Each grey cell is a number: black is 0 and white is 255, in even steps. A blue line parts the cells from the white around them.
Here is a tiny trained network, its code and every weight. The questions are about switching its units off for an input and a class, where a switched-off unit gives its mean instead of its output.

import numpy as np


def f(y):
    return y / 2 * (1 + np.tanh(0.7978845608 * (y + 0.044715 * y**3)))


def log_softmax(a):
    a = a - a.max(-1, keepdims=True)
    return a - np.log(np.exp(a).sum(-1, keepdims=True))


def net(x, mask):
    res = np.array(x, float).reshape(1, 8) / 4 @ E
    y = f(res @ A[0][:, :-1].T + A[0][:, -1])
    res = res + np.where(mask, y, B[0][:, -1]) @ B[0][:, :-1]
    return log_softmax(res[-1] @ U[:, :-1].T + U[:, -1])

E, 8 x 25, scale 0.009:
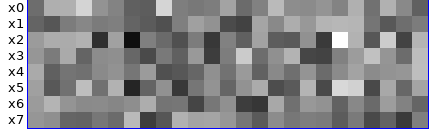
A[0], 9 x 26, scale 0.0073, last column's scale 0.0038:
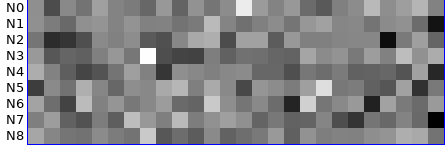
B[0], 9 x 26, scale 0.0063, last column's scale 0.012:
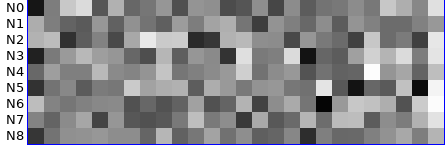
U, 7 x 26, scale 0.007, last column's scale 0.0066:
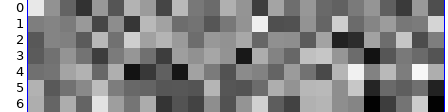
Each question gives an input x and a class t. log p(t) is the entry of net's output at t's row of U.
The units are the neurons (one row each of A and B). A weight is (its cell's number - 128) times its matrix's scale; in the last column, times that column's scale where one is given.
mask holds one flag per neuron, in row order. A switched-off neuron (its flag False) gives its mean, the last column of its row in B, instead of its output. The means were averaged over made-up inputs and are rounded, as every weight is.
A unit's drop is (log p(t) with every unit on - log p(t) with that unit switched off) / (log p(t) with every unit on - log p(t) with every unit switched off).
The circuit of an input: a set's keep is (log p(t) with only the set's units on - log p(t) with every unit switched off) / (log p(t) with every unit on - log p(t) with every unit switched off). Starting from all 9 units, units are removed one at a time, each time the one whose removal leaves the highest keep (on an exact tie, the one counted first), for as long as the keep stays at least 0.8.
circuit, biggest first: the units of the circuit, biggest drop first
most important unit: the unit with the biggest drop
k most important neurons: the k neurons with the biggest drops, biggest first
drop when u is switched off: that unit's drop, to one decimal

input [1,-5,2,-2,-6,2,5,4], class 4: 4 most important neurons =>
N2; N6; N5; N1
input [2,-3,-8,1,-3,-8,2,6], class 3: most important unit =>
N7
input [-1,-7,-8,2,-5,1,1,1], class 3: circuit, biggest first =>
N7; N3; N4
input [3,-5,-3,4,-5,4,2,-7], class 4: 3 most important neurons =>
N5; N2; N0
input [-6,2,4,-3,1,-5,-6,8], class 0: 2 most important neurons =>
N5; N3
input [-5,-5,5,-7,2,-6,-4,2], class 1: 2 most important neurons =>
N7; N5
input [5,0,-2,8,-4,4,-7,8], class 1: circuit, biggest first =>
N2; N3
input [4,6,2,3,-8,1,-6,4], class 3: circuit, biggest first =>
N6; N3
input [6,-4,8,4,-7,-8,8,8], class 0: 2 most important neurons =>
N0; N5
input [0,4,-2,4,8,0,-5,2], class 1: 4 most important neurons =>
N2; N5; N0; N3
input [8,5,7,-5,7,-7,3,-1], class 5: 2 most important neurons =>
N2; N0
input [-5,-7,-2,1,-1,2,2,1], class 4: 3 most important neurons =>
N5; N2; N7
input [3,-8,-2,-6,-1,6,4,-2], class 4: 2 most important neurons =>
N6; N2
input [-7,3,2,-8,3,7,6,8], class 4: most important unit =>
N6
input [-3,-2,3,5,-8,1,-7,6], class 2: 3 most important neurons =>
N7; N6; N4
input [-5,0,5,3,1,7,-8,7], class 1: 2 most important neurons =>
N2; N3
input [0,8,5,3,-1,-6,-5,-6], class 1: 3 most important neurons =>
N6; N3; N7
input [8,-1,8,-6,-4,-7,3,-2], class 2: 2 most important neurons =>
N5; N7
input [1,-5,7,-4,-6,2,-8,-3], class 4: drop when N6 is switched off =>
0.2
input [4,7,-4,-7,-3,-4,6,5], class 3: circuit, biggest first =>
N7
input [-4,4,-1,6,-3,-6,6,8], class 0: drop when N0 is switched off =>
0.1
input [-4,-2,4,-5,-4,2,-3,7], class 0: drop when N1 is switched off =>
0.0
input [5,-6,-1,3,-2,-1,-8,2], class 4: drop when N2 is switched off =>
0.2
